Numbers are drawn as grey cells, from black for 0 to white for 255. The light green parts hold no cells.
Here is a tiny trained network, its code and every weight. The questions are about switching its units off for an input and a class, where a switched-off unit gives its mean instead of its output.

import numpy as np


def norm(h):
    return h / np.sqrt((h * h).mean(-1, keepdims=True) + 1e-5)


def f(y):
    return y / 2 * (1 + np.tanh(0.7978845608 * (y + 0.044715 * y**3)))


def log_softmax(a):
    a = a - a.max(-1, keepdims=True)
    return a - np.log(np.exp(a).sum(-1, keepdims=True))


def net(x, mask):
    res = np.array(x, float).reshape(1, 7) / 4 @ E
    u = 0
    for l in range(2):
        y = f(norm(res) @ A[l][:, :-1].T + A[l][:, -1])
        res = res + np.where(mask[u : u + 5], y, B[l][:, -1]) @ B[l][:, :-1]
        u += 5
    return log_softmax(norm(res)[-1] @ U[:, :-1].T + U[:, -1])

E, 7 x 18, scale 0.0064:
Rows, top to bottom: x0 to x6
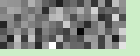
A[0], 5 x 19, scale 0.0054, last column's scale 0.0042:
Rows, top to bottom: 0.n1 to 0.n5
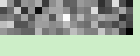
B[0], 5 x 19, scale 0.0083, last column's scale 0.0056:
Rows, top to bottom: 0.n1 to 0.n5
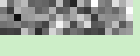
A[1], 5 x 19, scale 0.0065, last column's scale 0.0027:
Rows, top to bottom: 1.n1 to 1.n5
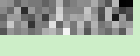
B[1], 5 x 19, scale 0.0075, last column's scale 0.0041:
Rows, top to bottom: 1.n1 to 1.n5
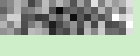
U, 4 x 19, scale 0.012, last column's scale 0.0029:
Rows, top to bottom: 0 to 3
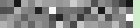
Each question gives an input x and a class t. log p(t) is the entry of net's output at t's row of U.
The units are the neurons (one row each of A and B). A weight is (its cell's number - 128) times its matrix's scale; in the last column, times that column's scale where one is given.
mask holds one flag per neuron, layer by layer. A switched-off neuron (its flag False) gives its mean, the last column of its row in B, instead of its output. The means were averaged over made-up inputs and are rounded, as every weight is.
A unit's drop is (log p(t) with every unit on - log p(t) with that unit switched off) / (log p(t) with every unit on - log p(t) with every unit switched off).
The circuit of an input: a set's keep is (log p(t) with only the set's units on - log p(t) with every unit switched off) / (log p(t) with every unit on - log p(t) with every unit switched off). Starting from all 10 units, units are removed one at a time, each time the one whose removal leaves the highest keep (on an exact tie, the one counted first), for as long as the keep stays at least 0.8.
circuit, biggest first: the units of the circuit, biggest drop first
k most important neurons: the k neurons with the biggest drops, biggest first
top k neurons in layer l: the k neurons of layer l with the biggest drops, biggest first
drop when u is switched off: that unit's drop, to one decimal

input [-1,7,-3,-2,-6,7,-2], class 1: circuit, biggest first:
1.n3
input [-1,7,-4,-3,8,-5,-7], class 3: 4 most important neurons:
0.n2, 1.n4, 1.n2, 1.n5
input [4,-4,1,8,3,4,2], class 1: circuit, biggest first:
1.n4, 1.n5
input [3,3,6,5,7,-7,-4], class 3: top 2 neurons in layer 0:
0.n1, 0.n2
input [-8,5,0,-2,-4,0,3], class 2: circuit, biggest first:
1.n5, 1.n4
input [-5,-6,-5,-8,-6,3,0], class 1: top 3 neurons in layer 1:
1.n3, 1.n4, 1.n5
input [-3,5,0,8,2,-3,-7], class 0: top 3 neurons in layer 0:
0.n3, 0.n1, 0.n5
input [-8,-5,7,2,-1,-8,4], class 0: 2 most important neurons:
0.n3, 1.n3
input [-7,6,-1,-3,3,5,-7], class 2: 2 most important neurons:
1.n2, 0.n1
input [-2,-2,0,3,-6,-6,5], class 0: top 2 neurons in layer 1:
1.n3, 1.n2
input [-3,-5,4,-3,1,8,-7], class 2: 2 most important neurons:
1.n2, 0.n3
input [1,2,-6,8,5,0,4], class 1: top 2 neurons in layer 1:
1.n4, 1.n5
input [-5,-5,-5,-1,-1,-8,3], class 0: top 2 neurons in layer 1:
1.n3, 1.n2
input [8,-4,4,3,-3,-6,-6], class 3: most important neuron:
0.n1
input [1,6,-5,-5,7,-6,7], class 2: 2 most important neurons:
1.n4, 0.n5
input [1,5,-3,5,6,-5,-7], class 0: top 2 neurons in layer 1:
1.n3, 1.n4
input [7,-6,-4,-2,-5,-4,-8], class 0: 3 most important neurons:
0.n5, 1.n3, 0.n3
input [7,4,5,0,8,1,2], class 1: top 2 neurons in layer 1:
1.n4, 1.n5
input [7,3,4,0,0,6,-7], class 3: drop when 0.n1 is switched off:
0.1
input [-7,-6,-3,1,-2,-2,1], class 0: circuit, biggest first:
0.n3
